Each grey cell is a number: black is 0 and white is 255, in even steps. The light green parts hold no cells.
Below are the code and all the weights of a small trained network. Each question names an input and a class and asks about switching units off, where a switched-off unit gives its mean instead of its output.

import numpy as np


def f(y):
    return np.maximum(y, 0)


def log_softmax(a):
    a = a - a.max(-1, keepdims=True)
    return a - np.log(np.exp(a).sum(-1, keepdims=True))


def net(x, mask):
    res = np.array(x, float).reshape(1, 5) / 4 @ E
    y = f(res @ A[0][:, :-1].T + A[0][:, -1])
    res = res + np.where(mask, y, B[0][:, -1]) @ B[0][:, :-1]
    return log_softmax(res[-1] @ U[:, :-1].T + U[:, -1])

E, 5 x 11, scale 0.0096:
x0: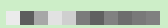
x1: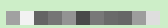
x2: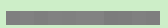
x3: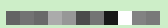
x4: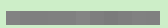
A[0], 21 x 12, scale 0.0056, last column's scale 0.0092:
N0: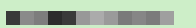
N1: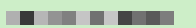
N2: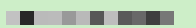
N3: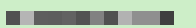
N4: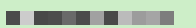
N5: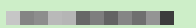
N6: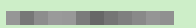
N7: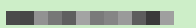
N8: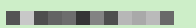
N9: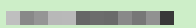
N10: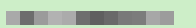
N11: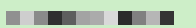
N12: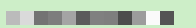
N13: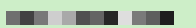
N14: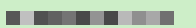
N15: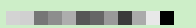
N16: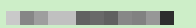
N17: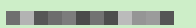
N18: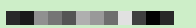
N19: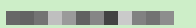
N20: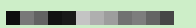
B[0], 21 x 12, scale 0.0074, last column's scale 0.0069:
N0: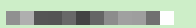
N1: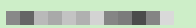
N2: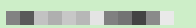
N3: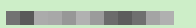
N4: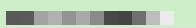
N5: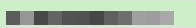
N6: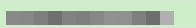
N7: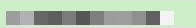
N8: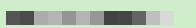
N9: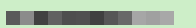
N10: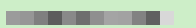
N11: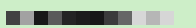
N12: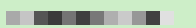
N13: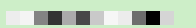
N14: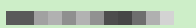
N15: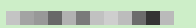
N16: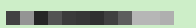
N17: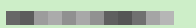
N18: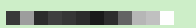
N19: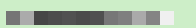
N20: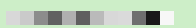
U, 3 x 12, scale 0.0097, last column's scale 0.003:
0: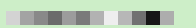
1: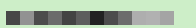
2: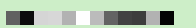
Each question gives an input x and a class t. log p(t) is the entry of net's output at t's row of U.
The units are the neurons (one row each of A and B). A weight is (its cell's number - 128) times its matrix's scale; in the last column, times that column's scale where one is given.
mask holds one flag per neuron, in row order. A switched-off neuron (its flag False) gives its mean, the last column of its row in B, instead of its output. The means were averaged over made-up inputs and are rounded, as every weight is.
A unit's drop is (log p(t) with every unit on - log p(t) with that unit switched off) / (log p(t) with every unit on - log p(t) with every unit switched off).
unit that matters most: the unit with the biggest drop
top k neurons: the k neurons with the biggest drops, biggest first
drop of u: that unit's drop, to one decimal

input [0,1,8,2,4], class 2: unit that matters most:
N18
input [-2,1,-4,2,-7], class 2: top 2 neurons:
N18, N11
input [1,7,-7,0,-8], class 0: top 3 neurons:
N15, N18, N12
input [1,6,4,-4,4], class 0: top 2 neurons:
N15, N18
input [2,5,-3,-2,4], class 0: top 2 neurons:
N18, N15
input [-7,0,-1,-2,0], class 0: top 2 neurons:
N20, N18
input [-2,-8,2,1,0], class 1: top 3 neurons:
N18, N13, N15
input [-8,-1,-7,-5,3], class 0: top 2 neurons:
N20, N18
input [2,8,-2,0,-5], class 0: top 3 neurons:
N15, N18, N12
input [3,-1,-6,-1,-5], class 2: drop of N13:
0.2
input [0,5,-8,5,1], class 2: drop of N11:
0.1
